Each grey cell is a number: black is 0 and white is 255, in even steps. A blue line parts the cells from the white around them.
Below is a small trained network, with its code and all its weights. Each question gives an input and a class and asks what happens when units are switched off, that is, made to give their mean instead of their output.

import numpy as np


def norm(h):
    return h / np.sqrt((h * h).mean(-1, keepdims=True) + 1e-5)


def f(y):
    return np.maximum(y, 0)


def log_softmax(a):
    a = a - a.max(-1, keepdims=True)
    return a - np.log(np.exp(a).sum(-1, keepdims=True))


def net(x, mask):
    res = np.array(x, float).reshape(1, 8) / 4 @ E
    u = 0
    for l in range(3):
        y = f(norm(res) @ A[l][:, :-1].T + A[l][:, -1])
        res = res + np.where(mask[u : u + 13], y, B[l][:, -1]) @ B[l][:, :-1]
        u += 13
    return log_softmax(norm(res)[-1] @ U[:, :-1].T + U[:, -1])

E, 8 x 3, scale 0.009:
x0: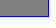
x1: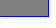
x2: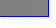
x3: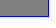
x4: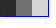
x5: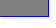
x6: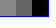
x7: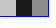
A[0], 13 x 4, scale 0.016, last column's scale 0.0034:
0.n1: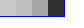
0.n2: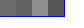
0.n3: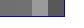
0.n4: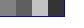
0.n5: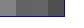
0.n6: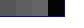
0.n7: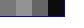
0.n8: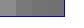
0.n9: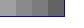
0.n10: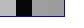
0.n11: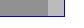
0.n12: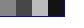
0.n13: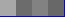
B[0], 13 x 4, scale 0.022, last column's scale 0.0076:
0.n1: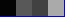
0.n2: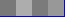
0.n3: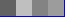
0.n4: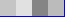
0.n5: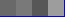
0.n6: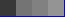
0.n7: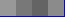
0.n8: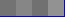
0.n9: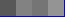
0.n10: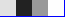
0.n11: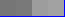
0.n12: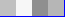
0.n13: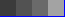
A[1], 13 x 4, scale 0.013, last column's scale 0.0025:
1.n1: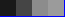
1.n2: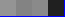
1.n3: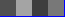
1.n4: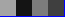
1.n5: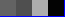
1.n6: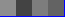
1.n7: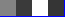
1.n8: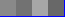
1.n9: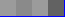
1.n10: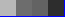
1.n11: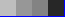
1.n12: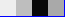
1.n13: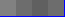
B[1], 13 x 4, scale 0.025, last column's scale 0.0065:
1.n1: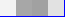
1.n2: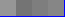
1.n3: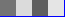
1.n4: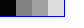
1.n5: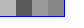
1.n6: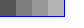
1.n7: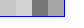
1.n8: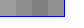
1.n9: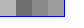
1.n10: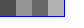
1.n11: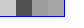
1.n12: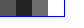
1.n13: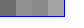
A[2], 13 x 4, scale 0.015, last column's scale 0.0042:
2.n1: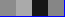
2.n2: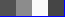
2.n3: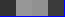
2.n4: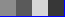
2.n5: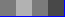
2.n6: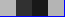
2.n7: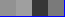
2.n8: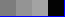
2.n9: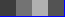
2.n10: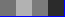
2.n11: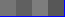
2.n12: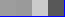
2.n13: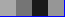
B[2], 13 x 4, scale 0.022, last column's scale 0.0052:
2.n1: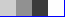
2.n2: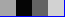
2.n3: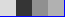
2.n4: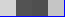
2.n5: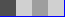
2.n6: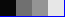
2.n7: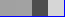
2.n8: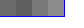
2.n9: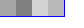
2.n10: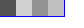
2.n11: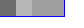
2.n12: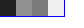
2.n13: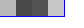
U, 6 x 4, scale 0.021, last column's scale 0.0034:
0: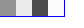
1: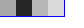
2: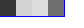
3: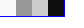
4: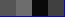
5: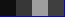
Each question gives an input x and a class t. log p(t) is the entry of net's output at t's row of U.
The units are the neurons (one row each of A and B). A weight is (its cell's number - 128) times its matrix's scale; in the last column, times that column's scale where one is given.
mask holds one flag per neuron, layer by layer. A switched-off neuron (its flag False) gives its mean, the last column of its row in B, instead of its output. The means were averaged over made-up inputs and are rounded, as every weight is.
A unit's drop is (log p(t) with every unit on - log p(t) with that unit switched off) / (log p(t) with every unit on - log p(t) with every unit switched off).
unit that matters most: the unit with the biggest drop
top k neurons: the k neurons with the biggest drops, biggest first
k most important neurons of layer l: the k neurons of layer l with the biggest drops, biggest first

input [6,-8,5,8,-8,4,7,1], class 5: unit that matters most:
1.n12
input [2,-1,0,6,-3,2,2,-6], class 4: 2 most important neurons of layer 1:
1.n12, 1.n3
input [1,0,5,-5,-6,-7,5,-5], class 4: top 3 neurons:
0.n10, 1.n12, 1.n3
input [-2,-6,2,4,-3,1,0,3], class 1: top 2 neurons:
1.n4, 1.n12
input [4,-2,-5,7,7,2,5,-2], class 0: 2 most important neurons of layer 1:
1.n4, 1.n3
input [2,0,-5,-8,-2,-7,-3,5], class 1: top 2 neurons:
0.n10, 2.n4
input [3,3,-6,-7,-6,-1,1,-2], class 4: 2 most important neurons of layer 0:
0.n10, 0.n6
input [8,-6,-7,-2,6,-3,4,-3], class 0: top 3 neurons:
0.n10, 1.n4, 1.n3
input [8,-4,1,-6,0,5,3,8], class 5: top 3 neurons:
2.n6, 1.n4, 1.n1
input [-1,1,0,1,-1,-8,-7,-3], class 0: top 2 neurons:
0.n1, 1.n4
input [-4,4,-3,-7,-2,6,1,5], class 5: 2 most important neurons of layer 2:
2.n6, 2.n1
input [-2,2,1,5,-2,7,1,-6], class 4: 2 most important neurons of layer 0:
0.n10, 0.n1
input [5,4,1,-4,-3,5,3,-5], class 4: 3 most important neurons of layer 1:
1.n12, 1.n3, 1.n4
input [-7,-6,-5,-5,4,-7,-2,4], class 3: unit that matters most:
0.n12
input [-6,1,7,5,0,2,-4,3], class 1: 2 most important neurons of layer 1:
1.n12, 1.n1
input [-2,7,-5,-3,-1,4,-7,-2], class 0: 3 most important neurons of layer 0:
0.n1, 0.n10, 0.n4
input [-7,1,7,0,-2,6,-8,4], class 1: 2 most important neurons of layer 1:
1.n12, 1.n1
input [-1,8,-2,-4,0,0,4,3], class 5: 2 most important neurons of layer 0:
0.n5, 0.n11
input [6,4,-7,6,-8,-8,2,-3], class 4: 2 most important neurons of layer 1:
1.n12, 1.n3
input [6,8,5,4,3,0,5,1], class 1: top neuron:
0.n6
